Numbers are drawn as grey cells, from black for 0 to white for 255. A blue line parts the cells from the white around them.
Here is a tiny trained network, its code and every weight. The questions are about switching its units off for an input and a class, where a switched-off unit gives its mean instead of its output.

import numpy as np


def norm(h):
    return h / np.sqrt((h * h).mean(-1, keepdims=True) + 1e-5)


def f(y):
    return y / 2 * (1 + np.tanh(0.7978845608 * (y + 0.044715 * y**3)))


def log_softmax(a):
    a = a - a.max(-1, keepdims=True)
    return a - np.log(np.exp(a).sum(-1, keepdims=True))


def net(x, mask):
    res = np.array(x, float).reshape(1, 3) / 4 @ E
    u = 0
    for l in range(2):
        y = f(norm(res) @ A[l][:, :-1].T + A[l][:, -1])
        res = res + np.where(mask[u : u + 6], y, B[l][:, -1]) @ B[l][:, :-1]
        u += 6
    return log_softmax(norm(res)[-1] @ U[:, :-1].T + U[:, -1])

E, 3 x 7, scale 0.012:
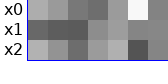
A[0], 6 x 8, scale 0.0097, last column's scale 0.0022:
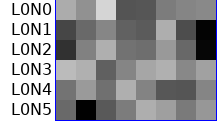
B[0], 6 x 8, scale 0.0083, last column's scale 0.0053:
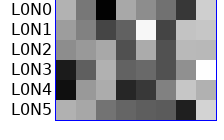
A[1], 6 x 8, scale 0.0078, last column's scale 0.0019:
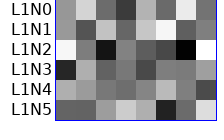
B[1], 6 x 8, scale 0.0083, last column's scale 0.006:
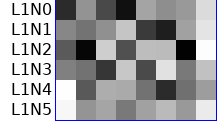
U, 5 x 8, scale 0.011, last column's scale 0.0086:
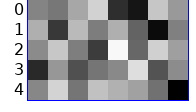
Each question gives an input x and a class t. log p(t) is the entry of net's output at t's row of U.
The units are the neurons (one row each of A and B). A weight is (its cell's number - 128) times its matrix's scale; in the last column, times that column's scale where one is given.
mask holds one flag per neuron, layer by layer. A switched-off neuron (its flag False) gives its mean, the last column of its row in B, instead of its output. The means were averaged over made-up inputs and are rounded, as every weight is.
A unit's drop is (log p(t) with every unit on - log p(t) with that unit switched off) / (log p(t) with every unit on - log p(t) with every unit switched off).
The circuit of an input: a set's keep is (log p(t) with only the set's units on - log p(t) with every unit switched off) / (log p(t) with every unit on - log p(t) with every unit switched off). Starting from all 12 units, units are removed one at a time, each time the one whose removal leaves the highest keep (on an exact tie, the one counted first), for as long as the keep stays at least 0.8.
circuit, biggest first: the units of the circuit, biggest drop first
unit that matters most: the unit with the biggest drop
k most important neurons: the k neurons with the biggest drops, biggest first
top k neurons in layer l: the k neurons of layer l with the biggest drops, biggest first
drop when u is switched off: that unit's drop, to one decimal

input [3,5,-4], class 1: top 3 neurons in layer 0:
[L0N5, L0N4, L0N3]
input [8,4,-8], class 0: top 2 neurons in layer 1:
[L1N1, L1N2]
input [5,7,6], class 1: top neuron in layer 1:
[L1N0]
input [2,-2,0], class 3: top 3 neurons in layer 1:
[L1N3, L1N4, L1N1]
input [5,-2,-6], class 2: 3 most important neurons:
[L0N1, L1N0, L0N2]
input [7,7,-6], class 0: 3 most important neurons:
[L1N1, L0N0, L1N2]
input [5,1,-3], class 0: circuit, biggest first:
[L1N1, L1N2]
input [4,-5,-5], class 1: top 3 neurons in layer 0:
[L0N0, L0N4, L0N3]
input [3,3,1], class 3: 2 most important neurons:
[L0N3, L0N0]
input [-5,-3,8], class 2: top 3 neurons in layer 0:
[L0N4, L0N3, L0N5]
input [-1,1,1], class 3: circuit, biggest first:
[L0N4, L1N3]
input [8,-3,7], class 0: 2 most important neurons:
[L1N1, L0N1]
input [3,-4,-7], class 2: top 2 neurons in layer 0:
[L0N1, L0N2]
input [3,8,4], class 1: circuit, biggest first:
[L0N5]
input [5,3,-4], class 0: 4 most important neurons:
[L1N1, L0N0, L1N2, L0N4]
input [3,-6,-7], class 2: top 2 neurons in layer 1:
[L1N0, L1N3]
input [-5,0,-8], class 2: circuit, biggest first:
[L0N1, L0N2, L1N1]
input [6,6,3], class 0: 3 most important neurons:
[L0N0, L0N3, L1N1]
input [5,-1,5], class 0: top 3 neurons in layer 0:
[L0N1, L0N2, L0N4]
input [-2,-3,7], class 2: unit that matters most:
L0N4
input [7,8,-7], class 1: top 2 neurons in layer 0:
[L0N5, L0N4]
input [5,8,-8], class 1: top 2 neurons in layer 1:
[L1N4, L1N1]
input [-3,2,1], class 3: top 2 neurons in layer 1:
[L1N3, L1N1]
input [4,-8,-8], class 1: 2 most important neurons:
[L0N0, L0N4]
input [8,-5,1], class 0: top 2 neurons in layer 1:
[L1N1, L1N2]
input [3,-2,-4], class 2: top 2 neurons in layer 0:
[L0N1, L0N5]
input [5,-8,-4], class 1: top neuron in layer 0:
[L0N0]
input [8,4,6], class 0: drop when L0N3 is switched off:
0.3
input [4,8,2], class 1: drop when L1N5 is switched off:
0.0
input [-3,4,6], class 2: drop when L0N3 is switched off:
0.1
